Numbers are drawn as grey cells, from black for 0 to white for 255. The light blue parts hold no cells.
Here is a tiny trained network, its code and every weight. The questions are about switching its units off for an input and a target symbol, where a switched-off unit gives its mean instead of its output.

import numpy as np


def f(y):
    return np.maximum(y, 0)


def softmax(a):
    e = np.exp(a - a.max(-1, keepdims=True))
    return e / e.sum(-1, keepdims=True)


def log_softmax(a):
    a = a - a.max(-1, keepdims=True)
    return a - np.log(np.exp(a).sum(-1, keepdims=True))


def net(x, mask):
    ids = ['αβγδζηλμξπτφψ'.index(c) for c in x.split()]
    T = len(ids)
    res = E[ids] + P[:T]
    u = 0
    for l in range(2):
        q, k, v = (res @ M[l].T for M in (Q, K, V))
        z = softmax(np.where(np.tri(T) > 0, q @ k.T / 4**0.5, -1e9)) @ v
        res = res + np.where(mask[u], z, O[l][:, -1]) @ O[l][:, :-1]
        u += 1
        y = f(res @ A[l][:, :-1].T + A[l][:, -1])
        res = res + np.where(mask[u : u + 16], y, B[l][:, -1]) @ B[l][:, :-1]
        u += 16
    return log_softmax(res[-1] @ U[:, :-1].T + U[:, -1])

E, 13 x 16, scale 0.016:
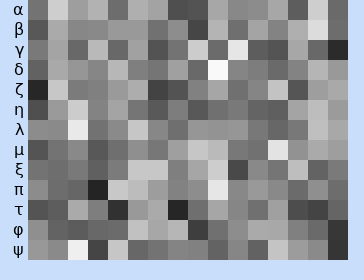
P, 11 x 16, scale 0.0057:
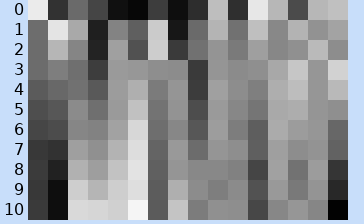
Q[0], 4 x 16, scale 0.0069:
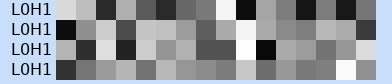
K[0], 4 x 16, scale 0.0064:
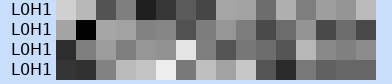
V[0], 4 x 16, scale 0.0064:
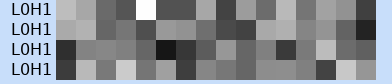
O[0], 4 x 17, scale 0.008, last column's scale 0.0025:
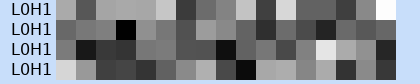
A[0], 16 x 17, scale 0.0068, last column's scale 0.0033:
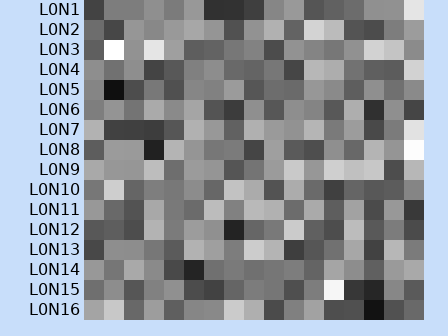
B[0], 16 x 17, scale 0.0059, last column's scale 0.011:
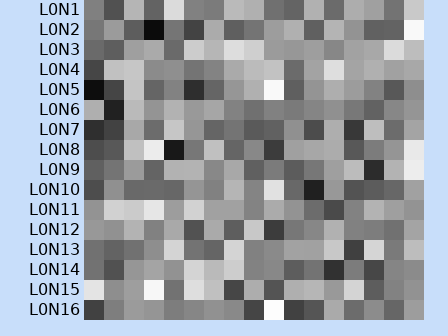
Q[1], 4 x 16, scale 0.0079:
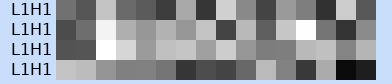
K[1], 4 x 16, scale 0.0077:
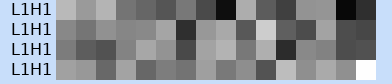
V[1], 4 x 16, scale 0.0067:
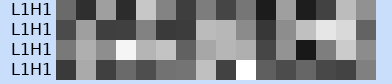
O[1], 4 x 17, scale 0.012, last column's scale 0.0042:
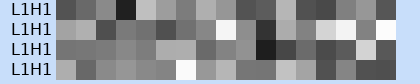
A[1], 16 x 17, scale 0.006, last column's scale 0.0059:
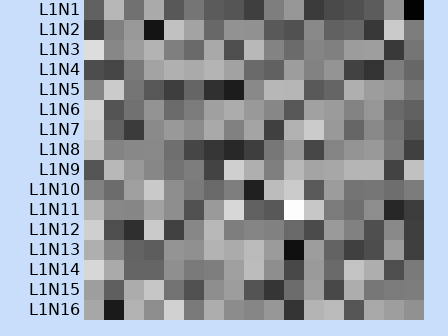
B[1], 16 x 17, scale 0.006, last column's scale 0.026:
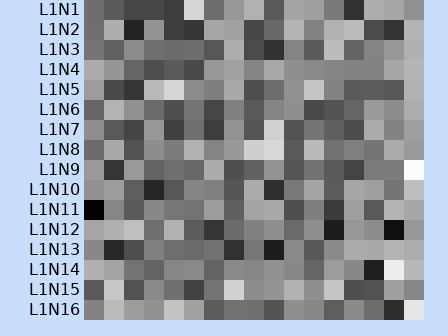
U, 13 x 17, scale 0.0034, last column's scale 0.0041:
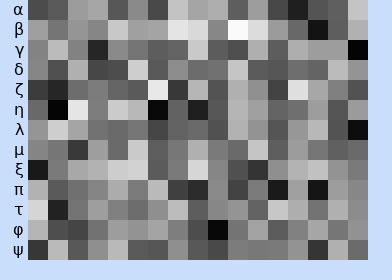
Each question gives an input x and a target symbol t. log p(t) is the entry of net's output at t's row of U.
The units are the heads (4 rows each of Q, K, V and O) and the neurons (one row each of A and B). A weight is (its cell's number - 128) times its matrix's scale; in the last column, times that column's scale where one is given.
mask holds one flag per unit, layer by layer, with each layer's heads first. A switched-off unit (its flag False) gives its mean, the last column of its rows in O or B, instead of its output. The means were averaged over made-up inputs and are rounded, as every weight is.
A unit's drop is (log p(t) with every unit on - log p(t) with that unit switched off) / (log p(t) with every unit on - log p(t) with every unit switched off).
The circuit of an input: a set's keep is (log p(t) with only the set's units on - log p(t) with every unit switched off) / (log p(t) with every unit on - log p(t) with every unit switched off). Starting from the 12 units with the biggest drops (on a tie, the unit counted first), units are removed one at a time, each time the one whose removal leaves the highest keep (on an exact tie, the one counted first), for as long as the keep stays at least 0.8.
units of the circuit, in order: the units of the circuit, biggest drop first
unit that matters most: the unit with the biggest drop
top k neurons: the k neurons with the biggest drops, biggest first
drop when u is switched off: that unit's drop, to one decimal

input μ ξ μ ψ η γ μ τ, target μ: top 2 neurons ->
[L1N8 L0N12]
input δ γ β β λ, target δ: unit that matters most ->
L1H1
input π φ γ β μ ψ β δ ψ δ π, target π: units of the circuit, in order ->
[L1H1 L0H1]
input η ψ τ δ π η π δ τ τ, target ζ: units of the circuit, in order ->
[L1H1 L1N11 L0H1]
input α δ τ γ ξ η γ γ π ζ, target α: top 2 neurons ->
[L0N10 L1N7]
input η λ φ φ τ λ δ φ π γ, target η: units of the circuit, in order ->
[L0H1 L0N6 L1H1]
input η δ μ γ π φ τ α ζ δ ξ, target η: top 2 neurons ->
[L0N12 L0N2]
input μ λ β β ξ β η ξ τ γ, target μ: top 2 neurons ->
[L1N8 L0N12]
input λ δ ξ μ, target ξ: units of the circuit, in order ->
[L0N13 L0H1 L1H1]
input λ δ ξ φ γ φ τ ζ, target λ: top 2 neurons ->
[L1N12 L0N10]
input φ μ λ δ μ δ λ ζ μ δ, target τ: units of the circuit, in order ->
[L1H1 L0H1 L1N5]
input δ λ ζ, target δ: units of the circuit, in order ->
[L1H1 L1N1 L0H1]
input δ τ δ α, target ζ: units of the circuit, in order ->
[L1H1 L1N10 L1N11]
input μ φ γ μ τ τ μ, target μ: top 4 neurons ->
[L0N12 L1N8 L1N5 L1N10]
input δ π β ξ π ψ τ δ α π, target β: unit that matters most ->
L0H1
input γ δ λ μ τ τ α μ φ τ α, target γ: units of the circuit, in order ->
[L1H1 L0H1 L0N5 L0N1]
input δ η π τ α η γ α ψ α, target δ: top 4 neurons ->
[L0N6 L0N12 L0N2 L1N1]
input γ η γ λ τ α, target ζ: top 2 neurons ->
[L0N10 L1N9]
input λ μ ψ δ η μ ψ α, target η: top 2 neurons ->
[L0N8 L0N2]
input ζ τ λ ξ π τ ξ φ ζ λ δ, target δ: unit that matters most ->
L0H1
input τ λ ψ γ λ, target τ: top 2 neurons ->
[L0N10 L0N12]
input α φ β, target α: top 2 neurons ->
[L0N2 L1N7]
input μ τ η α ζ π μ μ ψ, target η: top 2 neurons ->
[L0N8 L0N2]
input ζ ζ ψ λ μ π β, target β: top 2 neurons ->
[L0N2 L0N11]
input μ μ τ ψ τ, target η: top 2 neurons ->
[L0N8 L1N5]
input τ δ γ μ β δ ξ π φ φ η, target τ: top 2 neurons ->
[L0N10 L0N12]
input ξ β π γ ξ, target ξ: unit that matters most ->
L0H1
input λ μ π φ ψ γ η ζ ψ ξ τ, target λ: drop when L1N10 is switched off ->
0.2
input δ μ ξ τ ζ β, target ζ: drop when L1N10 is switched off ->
0.2
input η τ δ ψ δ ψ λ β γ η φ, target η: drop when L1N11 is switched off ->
0.1
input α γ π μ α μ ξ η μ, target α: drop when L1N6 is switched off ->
0.3
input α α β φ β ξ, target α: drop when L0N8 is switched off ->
0.0
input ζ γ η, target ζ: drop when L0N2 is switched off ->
-0.1
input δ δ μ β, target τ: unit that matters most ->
L1H1
